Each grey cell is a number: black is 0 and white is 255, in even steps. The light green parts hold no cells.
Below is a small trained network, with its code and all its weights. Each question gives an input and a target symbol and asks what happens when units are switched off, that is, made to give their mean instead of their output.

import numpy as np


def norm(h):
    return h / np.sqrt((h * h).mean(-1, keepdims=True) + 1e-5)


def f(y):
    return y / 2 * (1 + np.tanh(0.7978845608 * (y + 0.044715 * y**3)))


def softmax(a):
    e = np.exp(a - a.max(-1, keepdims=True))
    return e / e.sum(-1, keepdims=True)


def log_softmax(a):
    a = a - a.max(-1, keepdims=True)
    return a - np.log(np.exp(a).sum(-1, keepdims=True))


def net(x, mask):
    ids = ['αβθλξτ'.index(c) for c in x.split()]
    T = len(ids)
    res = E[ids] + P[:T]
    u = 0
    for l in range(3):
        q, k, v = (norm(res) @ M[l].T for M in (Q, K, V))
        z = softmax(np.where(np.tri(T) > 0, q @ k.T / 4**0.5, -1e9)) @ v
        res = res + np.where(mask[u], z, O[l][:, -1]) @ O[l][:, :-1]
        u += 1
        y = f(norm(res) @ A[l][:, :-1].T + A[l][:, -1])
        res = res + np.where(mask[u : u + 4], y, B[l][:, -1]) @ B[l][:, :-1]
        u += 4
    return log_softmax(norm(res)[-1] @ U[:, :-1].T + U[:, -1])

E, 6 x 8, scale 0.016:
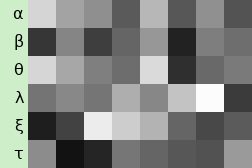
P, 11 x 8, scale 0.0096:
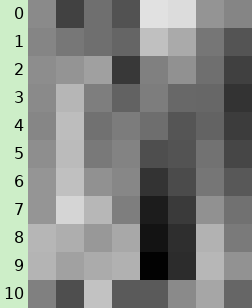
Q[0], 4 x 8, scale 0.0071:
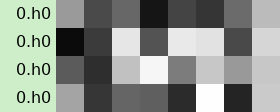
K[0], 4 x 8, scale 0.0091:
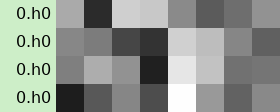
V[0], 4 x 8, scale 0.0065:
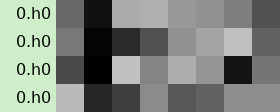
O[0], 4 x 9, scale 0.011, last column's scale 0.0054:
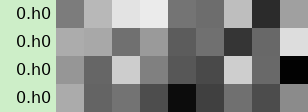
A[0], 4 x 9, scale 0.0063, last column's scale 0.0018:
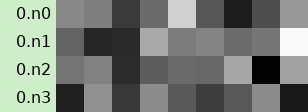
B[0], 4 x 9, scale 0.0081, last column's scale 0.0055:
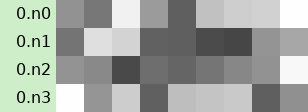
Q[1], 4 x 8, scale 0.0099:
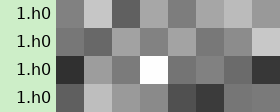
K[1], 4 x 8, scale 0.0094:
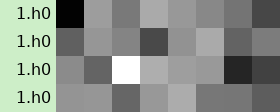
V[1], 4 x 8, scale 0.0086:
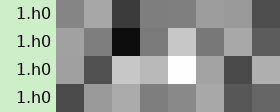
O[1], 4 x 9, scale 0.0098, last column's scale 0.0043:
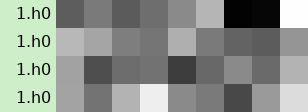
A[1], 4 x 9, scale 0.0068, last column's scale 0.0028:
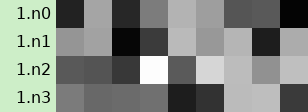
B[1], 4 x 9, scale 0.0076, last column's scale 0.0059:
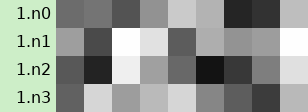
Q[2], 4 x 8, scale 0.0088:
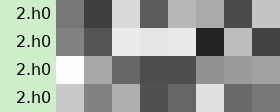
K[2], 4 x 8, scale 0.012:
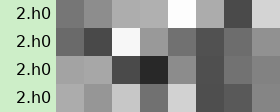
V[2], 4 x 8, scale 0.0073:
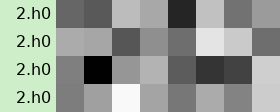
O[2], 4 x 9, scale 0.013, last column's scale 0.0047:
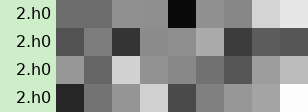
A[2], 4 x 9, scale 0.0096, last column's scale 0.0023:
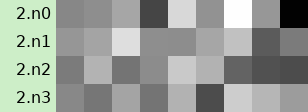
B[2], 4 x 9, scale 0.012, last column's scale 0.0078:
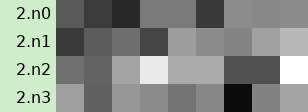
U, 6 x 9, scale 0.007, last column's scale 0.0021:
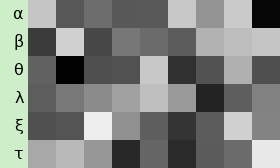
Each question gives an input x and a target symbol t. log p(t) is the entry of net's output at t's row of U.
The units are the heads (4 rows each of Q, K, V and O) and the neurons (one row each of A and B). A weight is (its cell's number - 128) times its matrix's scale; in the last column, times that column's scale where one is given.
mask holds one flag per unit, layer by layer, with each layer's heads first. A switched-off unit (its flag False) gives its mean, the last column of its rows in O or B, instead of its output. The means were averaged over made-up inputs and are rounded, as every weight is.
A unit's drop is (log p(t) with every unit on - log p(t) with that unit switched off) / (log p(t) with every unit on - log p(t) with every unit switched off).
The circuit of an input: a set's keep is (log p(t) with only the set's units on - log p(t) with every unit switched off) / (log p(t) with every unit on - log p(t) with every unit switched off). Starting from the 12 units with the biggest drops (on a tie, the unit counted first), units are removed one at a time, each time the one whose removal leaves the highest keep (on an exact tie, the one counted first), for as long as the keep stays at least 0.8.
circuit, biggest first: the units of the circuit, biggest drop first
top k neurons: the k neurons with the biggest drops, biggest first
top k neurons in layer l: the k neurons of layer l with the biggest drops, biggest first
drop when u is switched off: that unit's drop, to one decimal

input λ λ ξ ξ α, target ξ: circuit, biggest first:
1.h0; 2.h0
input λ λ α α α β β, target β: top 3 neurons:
0.n0; 1.n2; 0.n1
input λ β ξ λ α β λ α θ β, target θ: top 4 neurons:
0.n3; 2.n0; 1.n2; 1.n1
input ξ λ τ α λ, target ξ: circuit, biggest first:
1.n2; 1.h0
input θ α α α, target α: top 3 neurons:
0.n0; 1.n2; 1.n0
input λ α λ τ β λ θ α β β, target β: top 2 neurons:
1.n2; 0.n1
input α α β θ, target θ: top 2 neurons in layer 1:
1.n1; 1.n2
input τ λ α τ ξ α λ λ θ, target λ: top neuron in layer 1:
1.n2
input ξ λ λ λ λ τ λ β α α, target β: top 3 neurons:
0.n0; 1.n2; 1.n1
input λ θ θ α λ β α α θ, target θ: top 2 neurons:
2.n0; 1.n2
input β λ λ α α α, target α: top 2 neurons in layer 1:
1.n3; 1.n0
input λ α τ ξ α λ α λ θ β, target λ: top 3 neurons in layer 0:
0.n1; 0.n0; 0.n3
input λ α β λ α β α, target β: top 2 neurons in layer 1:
1.n2; 1.n0
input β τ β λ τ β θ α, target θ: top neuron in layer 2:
2.n0
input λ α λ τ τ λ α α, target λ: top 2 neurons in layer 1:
1.n2; 1.n1
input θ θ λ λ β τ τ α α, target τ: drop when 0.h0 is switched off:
1.5
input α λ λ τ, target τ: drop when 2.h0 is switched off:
0.1
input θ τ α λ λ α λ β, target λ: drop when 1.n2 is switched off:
0.0
